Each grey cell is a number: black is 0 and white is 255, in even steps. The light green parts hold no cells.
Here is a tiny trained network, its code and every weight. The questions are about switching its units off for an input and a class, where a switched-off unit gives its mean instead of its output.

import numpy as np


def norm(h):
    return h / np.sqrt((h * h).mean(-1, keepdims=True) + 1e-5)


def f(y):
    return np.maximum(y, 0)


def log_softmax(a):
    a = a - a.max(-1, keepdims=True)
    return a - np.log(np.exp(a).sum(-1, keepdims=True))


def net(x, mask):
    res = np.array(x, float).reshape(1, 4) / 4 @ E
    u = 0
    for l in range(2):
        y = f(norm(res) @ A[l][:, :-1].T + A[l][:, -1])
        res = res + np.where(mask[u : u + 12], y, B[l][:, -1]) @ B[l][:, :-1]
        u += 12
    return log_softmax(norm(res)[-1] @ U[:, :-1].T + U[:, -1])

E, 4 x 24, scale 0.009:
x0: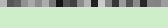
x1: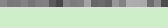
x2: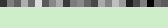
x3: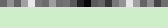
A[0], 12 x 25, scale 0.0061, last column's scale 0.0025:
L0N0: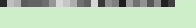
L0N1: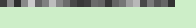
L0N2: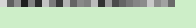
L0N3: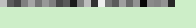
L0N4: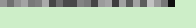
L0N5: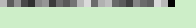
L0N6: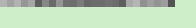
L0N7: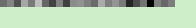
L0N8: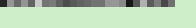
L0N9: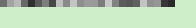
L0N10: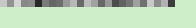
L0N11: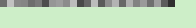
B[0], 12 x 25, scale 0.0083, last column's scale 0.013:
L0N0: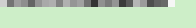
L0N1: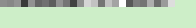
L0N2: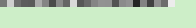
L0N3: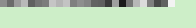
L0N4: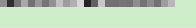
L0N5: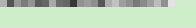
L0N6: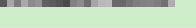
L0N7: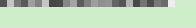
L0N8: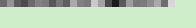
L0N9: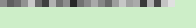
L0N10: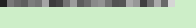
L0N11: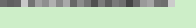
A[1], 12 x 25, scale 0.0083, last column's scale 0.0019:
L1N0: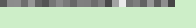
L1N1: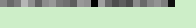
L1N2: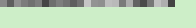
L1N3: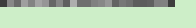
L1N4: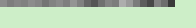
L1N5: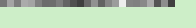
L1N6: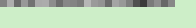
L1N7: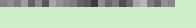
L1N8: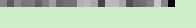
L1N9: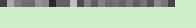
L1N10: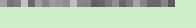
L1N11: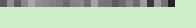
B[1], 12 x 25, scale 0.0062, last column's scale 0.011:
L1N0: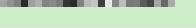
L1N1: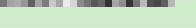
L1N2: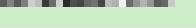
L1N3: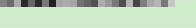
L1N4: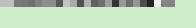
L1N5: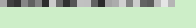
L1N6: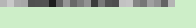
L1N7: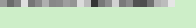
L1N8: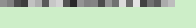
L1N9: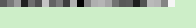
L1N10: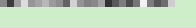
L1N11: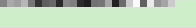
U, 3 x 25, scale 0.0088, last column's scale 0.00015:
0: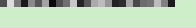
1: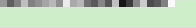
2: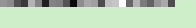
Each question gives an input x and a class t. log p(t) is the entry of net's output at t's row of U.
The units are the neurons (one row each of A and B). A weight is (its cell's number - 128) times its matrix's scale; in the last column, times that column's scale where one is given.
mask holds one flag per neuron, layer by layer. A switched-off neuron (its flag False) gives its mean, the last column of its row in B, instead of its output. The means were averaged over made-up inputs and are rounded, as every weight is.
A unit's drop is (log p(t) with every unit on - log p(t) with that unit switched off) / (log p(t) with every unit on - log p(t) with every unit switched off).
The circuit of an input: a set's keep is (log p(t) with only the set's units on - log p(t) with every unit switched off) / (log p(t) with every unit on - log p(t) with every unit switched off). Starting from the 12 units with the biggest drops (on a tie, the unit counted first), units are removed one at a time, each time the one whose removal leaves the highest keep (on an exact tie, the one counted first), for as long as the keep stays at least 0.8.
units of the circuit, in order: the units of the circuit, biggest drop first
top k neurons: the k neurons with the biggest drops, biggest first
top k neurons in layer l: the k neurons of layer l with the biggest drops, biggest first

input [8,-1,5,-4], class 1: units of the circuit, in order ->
(L0N3)
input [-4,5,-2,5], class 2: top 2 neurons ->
(L0N1, L0N3)
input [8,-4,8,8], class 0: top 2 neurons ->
(L0N7, L0N9)
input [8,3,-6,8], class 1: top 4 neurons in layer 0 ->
(L0N3, L0N9, L0N4, L0N5)
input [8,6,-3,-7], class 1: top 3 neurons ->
(L0N3, L0N1, L0N4)
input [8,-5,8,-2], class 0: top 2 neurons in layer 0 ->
(L0N7, L0N8)
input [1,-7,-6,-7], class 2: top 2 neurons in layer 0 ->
(L0N5, L0N7)
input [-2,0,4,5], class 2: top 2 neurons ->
(L0N1, L0N2)
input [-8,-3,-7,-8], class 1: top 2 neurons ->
(L0N0, L0N1)
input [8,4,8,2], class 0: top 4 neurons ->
(L0N7, L0N8, L0N0, L0N11)
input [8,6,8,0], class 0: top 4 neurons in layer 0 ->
(L0N7, L0N8, L0N0, L0N11)
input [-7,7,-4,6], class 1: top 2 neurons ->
(L0N0, L0N9)
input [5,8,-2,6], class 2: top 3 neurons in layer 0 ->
(L0N1, L0N0, L0N11)
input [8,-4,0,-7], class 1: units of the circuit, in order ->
(L0N3)
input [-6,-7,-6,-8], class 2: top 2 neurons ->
(L0N9, L0N3)
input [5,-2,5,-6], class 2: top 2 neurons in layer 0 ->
(L0N5, L0N2)
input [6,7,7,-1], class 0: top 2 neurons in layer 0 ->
(L0N7, L0N8)
